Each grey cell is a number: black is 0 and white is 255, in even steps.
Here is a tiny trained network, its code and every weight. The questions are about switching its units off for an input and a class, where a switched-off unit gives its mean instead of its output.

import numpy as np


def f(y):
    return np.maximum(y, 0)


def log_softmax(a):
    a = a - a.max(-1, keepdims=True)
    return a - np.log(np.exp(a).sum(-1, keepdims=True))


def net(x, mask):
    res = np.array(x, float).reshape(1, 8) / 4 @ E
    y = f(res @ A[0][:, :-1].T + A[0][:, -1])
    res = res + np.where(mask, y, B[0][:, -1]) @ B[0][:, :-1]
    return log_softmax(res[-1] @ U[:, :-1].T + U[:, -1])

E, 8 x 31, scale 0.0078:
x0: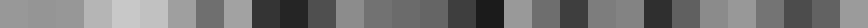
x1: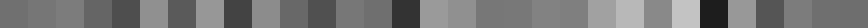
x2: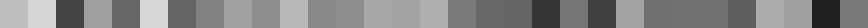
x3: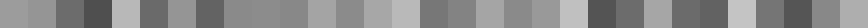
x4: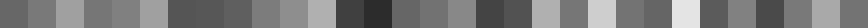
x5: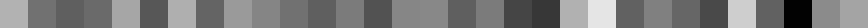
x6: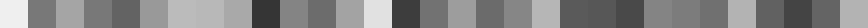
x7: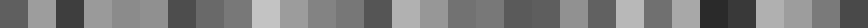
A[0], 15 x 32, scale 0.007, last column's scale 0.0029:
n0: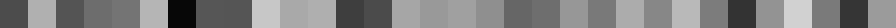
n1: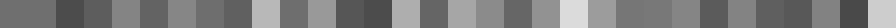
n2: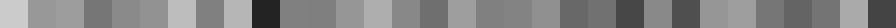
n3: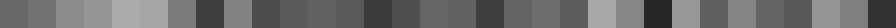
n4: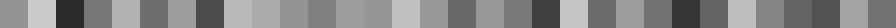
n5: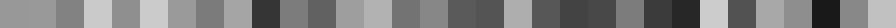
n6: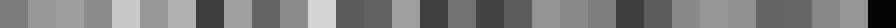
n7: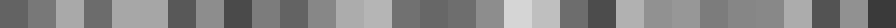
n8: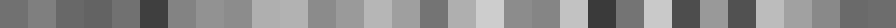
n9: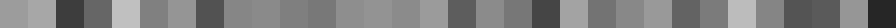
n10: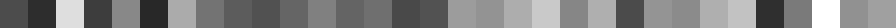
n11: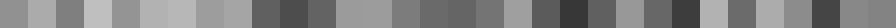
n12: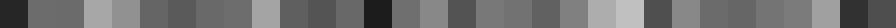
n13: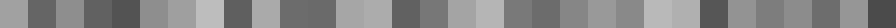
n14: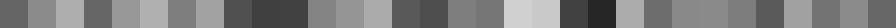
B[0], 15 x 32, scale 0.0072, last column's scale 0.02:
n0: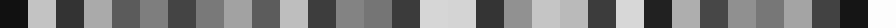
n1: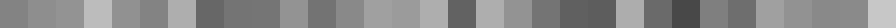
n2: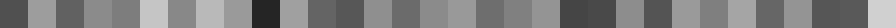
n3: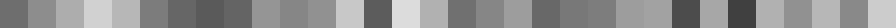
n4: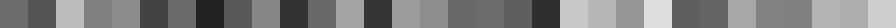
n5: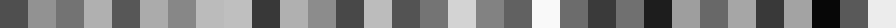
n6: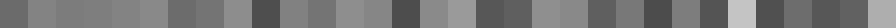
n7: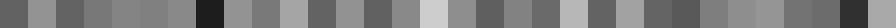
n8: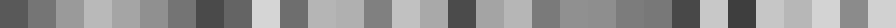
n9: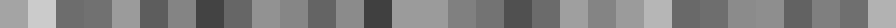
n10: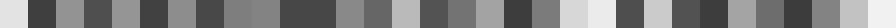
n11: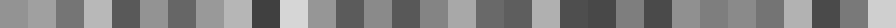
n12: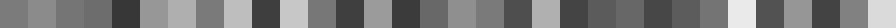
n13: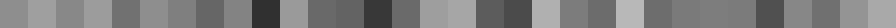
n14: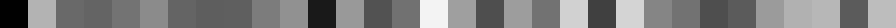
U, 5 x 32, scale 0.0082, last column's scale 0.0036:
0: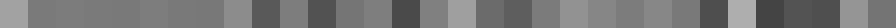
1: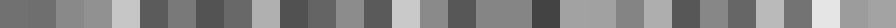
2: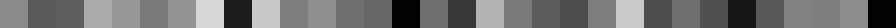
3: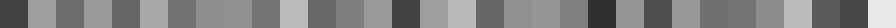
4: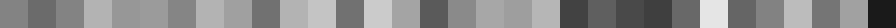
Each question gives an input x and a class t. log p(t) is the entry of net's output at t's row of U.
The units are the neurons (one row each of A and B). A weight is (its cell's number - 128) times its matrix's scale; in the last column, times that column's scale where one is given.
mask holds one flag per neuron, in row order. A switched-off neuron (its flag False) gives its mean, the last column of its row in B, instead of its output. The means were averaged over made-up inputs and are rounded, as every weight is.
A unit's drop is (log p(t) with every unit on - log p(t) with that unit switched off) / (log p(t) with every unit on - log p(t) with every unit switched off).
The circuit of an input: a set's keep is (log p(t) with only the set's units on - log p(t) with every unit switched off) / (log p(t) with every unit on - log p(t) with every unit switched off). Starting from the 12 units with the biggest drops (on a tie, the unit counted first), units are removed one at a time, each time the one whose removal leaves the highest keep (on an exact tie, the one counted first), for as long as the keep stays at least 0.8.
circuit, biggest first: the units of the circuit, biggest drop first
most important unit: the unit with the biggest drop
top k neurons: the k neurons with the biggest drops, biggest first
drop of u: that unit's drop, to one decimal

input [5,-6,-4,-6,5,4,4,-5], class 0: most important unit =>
n10
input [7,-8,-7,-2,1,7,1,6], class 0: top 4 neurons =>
n6, n8, n12, n14
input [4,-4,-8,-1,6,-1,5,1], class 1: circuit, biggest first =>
n5, n0
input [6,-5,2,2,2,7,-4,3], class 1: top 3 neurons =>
n3, n4, n0
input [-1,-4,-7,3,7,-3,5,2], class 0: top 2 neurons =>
n8, n6
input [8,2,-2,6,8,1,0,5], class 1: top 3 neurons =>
n3, n5, n0
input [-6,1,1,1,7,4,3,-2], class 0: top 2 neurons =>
n8, n3
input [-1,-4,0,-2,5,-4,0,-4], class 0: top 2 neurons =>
n0, n10
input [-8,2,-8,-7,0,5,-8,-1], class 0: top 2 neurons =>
n10, n12
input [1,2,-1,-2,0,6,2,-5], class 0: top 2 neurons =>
n8, n4
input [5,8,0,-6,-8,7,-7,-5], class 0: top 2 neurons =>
n0, n14
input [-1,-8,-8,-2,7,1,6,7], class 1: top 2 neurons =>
n5, n0
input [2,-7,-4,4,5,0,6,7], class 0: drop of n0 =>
0.2
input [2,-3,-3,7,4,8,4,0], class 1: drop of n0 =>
0.3
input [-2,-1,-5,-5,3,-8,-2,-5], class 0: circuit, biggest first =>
n10
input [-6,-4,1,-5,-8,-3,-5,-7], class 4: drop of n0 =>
0.1
